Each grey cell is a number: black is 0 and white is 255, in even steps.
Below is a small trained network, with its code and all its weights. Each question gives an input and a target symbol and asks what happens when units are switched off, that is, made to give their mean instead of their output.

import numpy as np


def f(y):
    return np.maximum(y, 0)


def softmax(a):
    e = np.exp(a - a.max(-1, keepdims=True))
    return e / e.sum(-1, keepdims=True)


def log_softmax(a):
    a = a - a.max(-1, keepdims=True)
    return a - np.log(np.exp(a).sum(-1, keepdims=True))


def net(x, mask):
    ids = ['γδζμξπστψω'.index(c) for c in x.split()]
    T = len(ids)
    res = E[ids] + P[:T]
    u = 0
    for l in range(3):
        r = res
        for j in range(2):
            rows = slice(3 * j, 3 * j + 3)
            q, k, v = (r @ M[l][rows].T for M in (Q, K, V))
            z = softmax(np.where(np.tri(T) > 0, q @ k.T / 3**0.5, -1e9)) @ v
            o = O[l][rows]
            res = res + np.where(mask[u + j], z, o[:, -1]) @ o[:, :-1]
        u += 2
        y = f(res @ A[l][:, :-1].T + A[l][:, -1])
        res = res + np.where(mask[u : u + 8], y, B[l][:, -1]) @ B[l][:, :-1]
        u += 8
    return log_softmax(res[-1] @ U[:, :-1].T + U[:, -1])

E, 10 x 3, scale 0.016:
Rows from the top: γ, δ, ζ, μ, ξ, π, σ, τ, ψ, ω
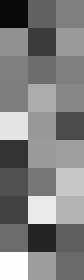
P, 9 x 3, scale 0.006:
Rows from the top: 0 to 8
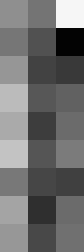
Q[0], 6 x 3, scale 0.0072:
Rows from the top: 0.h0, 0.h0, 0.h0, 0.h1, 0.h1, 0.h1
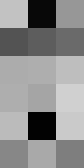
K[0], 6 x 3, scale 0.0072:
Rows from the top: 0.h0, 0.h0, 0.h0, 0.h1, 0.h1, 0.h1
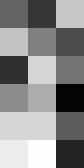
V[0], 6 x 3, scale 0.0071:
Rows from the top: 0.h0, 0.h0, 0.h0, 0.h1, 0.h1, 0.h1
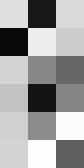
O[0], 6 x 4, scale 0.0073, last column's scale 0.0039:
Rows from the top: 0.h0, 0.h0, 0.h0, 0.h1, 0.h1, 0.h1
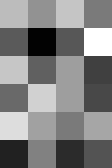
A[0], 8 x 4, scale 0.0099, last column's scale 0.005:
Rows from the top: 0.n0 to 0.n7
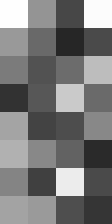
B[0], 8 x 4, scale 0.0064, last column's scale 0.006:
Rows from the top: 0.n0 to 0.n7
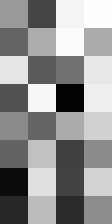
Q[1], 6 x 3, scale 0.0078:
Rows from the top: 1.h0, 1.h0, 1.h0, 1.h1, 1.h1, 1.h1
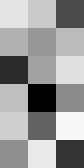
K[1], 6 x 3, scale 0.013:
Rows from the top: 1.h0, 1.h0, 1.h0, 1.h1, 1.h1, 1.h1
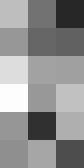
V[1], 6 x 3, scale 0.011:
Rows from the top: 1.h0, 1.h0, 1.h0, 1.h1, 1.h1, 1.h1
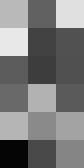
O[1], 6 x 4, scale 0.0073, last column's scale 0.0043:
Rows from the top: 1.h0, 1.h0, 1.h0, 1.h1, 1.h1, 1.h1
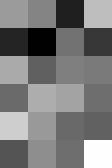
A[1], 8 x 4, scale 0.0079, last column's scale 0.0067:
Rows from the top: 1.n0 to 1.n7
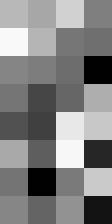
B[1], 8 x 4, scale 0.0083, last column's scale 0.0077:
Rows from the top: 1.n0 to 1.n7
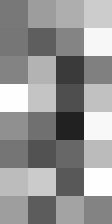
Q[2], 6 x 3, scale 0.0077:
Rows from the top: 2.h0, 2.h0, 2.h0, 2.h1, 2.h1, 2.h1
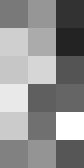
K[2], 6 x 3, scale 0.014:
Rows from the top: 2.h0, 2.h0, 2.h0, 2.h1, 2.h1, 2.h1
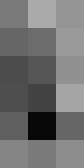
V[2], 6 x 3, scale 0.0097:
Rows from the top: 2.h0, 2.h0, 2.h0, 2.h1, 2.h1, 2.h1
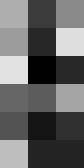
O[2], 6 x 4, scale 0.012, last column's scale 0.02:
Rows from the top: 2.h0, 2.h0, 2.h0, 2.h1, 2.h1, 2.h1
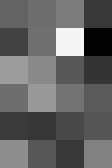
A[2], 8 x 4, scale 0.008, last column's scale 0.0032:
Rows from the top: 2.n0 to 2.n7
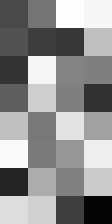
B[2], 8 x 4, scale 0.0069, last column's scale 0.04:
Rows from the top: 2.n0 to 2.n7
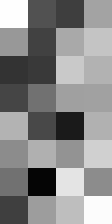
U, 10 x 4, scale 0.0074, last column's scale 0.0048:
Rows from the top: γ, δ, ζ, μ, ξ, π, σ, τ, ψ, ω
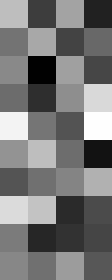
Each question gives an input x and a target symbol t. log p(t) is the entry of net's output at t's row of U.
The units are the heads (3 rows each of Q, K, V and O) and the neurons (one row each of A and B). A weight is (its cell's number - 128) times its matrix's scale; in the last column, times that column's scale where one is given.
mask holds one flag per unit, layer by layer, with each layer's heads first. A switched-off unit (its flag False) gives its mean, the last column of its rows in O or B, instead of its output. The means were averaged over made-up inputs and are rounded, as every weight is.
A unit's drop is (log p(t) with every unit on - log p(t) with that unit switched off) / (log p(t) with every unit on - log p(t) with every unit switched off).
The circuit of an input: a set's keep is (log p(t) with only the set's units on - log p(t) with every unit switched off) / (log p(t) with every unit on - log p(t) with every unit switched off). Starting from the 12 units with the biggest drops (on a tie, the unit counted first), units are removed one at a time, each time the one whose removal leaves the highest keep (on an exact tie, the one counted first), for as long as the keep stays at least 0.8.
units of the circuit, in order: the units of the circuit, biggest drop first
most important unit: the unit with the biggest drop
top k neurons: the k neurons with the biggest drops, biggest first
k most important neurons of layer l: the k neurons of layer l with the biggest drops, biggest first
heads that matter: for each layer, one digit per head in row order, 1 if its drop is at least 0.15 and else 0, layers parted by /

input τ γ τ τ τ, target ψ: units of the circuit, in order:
[0.h0 2.h1]
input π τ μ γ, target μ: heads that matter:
11 / 11 / 11
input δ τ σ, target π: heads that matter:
11 / 11 / 01
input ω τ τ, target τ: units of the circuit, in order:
[1.h0 0.n0 2.h0]
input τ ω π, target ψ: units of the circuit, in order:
[0.h0 2.h1 1.h1 1.n6]
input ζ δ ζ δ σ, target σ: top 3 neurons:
[0.n6 0.n3 0.n0]
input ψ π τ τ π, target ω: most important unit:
2.n2
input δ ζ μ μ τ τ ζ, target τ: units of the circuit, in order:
[2.n2 2.n1]
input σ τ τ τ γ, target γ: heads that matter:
00 / 11 / 11
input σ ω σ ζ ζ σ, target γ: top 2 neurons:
[0.n6 2.n2]
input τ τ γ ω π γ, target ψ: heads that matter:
11 / 01 / 01
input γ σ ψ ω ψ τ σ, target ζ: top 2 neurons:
[0.n6 0.n3]
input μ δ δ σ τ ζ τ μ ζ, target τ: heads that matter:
00 / 10 / 00
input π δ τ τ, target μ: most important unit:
0.h0
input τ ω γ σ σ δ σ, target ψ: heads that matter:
11 / 11 / 01
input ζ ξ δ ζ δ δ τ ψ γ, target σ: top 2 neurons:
[0.n0 0.n3]
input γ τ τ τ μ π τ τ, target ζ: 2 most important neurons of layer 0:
[0.n3 0.n6]
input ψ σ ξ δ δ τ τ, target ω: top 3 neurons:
[2.n2 0.n0 0.n6]
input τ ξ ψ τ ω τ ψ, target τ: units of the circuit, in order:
[1.n6 2.n2]
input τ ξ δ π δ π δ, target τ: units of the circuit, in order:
[2.n2 2.n1]
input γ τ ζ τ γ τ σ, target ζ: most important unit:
1.h0
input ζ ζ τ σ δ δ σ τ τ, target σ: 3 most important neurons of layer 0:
[0.n6 0.n2 0.n3]
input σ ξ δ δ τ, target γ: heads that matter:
00 / 10 / 11
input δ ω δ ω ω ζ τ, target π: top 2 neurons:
[0.n0 0.n2]
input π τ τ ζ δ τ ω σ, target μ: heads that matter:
10 / 11 / 11
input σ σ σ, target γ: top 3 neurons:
[2.n2 0.n6 2.n0]
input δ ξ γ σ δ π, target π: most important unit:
1.h0
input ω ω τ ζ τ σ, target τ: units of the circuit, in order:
[1.h0 0.n0 0.h0 2.h0]
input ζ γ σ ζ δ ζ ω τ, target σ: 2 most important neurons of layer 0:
[0.n0 0.n3]
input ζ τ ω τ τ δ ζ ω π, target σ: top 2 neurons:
[0.n2 1.n4]
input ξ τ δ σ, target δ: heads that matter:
11 / 10 / 00
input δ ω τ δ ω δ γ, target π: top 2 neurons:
[0.n0 0.n6]
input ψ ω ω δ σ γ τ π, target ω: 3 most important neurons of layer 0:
[0.n0 0.n2 0.n6]
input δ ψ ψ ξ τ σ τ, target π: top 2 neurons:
[0.n0 0.n6]
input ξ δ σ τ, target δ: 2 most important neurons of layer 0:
[0.n0 0.n2]
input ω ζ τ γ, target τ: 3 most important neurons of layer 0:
[0.n0 0.n7 0.n5]
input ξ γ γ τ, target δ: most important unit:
0.n0
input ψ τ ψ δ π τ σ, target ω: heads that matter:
11 / 10 / 01
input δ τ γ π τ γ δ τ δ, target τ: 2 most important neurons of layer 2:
[2.n1 2.n2]
